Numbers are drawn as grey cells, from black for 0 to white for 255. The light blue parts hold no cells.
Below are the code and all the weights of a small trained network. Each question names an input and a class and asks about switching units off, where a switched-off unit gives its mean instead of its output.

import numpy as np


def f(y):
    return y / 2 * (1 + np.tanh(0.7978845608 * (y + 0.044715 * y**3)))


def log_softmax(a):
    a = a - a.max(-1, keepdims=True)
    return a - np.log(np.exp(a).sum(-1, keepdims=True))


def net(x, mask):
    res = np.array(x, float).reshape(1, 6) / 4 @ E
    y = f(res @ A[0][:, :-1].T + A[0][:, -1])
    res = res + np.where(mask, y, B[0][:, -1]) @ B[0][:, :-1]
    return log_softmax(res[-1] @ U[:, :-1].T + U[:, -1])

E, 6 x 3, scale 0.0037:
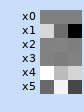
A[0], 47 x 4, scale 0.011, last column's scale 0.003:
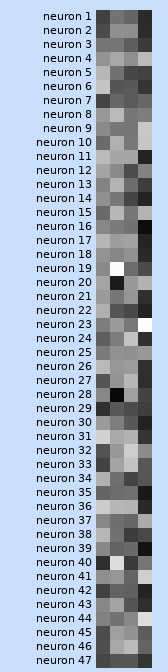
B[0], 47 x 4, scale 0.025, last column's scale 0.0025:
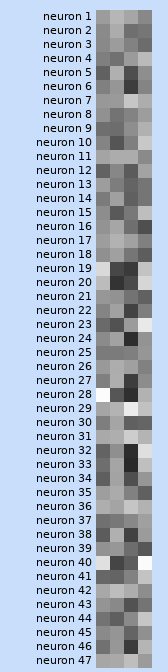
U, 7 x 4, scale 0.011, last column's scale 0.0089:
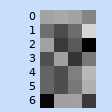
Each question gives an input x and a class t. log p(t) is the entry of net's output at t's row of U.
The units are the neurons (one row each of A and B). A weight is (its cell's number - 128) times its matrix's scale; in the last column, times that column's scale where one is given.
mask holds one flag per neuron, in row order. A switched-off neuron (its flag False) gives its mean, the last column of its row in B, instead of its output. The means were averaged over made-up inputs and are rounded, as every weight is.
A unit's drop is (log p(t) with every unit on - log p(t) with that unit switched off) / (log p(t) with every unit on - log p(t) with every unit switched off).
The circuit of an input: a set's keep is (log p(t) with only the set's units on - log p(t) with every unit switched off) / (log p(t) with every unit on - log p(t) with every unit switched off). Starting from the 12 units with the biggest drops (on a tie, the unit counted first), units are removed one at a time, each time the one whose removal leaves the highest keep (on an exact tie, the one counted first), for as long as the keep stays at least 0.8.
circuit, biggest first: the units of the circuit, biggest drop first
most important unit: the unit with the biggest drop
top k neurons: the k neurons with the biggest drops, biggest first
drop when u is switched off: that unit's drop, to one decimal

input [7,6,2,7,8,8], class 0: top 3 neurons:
neuron 31; neuron 36; neuron 11
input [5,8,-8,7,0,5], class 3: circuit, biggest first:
neuron 38; neuron 5
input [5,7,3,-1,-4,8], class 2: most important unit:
neuron 40
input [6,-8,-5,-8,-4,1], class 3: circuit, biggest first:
neuron 33; neuron 32
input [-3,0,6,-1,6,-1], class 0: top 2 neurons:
neuron 31; neuron 36
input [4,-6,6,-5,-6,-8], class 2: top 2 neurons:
neuron 28; neuron 20
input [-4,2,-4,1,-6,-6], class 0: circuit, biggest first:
neuron 29; neuron 47
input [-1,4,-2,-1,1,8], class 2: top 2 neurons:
neuron 19; neuron 40
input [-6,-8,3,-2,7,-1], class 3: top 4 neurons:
neuron 32; neuron 33; neuron 46; neuron 24
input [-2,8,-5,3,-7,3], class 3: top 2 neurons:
neuron 38; neuron 34
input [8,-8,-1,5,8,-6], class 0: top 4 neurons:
neuron 31; neuron 36; neuron 11; neuron 17
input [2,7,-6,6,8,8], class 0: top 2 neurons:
neuron 31; neuron 36
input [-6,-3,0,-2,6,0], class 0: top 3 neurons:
neuron 31; neuron 36; neuron 11
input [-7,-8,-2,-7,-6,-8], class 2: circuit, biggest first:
neuron 28
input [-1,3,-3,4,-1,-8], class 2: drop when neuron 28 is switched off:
1.0
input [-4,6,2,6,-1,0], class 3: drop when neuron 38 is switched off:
0.3
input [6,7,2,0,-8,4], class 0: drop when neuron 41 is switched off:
0.0
